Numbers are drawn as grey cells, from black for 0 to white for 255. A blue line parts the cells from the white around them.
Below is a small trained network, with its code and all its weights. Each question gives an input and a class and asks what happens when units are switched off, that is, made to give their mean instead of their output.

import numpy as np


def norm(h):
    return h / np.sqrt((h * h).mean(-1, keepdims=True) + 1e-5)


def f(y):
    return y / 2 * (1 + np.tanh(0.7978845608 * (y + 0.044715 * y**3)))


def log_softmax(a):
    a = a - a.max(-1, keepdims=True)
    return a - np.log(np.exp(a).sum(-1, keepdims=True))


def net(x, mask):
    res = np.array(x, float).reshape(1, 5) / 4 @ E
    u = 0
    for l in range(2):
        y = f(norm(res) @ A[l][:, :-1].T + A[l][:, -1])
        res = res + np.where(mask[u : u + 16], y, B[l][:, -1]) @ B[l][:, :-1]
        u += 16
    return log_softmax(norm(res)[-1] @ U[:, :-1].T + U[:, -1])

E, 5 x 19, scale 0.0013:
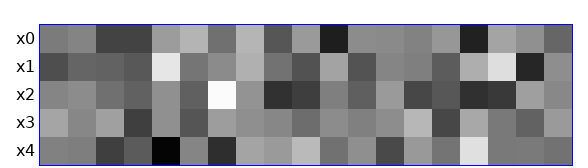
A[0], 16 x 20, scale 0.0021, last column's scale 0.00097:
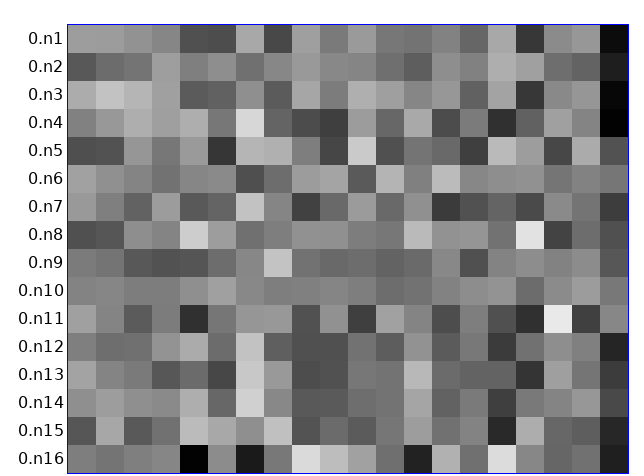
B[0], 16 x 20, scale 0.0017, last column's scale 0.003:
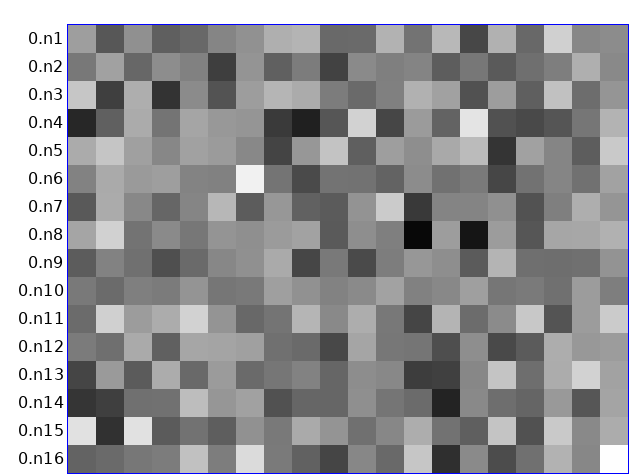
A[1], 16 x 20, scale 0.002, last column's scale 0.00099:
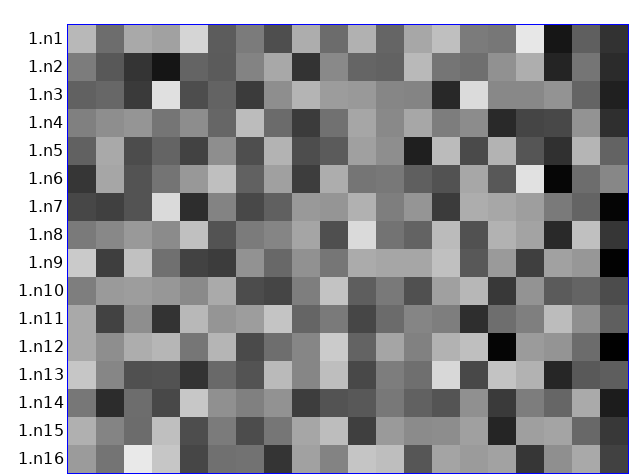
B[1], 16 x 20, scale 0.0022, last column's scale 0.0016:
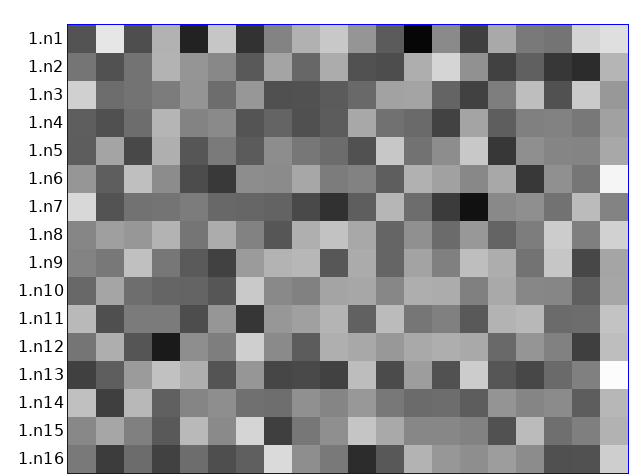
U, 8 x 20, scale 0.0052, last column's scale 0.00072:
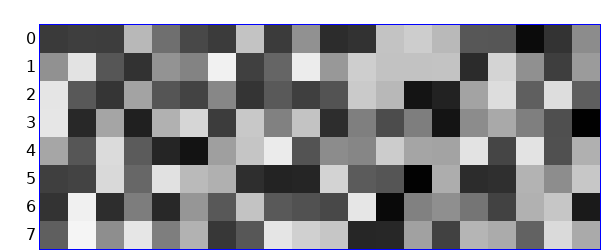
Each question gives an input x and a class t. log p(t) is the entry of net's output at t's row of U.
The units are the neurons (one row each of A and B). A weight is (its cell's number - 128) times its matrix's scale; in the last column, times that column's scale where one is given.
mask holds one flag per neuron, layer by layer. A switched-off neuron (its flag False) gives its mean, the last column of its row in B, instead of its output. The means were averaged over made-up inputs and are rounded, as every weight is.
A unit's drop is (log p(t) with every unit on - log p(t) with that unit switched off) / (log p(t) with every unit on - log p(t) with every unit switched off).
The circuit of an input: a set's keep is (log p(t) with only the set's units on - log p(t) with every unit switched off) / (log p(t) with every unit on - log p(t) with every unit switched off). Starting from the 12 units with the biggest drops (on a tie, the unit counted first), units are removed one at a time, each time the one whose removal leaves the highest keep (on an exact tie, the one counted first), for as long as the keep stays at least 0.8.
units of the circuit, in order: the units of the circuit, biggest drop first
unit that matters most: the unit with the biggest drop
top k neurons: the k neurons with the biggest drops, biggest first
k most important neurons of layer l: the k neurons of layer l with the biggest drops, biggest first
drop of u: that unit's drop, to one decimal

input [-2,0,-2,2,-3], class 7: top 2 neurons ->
(1.n1; 0.n15)
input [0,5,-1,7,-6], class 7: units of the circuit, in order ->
(1.n1)
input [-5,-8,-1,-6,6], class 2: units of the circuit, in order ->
(1.n3; 1.n7)
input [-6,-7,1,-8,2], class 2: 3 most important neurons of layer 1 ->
(1.n3; 1.n7; 1.n6)
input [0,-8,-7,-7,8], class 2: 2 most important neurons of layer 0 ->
(0.n5; 0.n16)
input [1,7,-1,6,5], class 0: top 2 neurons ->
(1.n2; 0.n11)
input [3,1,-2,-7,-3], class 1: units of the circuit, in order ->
(0.n16; 1.n12)
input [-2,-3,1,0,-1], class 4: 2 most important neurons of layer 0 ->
(0.n3; 0.n1)
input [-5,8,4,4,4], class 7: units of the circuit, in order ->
(0.n5; 1.n1)
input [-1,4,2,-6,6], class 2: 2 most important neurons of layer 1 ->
(1.n7; 1.n3)
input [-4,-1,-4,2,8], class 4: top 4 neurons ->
(1.n9; 0.n3; 0.n13; 0.n1)
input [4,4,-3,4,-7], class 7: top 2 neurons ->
(1.n1; 0.n16)
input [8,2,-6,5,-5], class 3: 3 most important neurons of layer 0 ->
(0.n11; 0.n15; 0.n5)
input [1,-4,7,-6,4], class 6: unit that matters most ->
0.n16
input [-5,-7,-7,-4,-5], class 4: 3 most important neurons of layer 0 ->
(0.n5; 0.n3; 0.n1)
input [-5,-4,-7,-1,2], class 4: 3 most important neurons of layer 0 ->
(0.n3; 0.n1; 0.n13)
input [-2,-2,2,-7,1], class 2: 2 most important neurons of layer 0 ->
(0.n5; 0.n8)
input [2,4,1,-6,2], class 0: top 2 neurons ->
(0.n16; 0.n13)
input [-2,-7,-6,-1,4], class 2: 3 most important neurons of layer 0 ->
(0.n5; 0.n16; 0.n15)
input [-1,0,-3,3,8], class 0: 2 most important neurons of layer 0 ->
(0.n15; 0.n13)
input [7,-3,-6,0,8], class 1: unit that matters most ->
1.n15
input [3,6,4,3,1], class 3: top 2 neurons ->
(0.n15; 1.n11)
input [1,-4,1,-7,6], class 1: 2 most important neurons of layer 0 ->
(0.n11; 0.n13)
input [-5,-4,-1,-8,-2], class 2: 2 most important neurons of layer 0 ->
(0.n5; 0.n15)
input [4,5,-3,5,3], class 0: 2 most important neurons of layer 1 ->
(1.n13; 1.n2)
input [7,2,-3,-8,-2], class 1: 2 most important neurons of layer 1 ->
(1.n12; 1.n15)
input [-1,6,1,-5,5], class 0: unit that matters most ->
1.n2
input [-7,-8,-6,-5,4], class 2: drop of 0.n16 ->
0.3
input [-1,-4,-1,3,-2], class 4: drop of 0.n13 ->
0.0
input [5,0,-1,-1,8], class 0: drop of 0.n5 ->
0.1
